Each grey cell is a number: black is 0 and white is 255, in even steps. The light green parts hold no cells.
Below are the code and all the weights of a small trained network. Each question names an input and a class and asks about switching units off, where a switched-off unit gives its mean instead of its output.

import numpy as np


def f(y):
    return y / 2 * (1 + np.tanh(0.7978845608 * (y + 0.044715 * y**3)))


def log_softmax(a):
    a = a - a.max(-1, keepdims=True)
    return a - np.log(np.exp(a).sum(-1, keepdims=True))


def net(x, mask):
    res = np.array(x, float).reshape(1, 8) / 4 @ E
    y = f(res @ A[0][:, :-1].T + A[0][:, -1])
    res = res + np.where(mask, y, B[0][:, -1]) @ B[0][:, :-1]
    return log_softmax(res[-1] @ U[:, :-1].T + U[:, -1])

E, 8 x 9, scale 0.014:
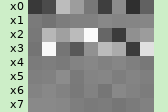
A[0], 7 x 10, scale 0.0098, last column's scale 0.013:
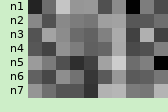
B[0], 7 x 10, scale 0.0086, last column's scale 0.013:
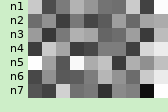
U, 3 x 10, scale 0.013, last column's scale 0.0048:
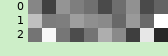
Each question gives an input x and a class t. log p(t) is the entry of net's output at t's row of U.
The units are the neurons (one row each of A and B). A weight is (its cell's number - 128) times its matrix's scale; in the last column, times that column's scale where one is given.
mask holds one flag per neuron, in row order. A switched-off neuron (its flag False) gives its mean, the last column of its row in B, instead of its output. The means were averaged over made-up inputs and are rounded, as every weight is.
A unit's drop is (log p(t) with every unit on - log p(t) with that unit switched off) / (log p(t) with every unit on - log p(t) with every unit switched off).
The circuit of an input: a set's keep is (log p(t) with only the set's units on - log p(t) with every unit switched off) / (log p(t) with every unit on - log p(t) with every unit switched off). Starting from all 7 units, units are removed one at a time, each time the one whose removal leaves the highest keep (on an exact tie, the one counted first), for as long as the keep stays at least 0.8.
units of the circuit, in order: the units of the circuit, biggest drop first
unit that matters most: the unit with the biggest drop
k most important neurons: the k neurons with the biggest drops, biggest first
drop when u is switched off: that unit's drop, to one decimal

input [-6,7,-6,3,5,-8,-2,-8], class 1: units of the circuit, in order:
n5
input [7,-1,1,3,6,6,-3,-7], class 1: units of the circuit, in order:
n1; n7
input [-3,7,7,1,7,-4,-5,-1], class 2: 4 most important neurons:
n1; n7; n3; n5
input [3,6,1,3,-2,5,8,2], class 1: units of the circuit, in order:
n7; n4
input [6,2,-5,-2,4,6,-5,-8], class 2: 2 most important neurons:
n4; n6
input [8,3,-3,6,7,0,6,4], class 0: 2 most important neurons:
n1; n3
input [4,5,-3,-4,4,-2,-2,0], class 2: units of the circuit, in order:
n4; n6
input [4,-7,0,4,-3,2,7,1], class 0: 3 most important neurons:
n5; n3; n6
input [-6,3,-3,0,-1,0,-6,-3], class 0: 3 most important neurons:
n7; n6; n1
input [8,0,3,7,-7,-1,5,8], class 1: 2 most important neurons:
n7; n1
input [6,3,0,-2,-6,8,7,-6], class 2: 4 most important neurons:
n4; n7; n6; n3
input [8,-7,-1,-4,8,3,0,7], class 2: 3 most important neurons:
n4; n6; n7
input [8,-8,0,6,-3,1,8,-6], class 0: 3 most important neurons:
n1; n5; n3
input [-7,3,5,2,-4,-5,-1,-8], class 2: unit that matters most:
n1
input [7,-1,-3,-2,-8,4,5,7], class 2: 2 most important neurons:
n4; n6
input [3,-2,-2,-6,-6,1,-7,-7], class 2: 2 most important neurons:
n4; n6
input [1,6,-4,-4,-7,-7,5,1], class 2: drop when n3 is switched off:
0.1
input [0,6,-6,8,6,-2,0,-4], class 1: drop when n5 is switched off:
0.8
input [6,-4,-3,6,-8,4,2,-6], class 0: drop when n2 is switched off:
0.0
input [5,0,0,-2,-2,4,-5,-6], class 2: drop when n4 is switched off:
0.4
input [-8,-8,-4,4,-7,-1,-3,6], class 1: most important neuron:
n5
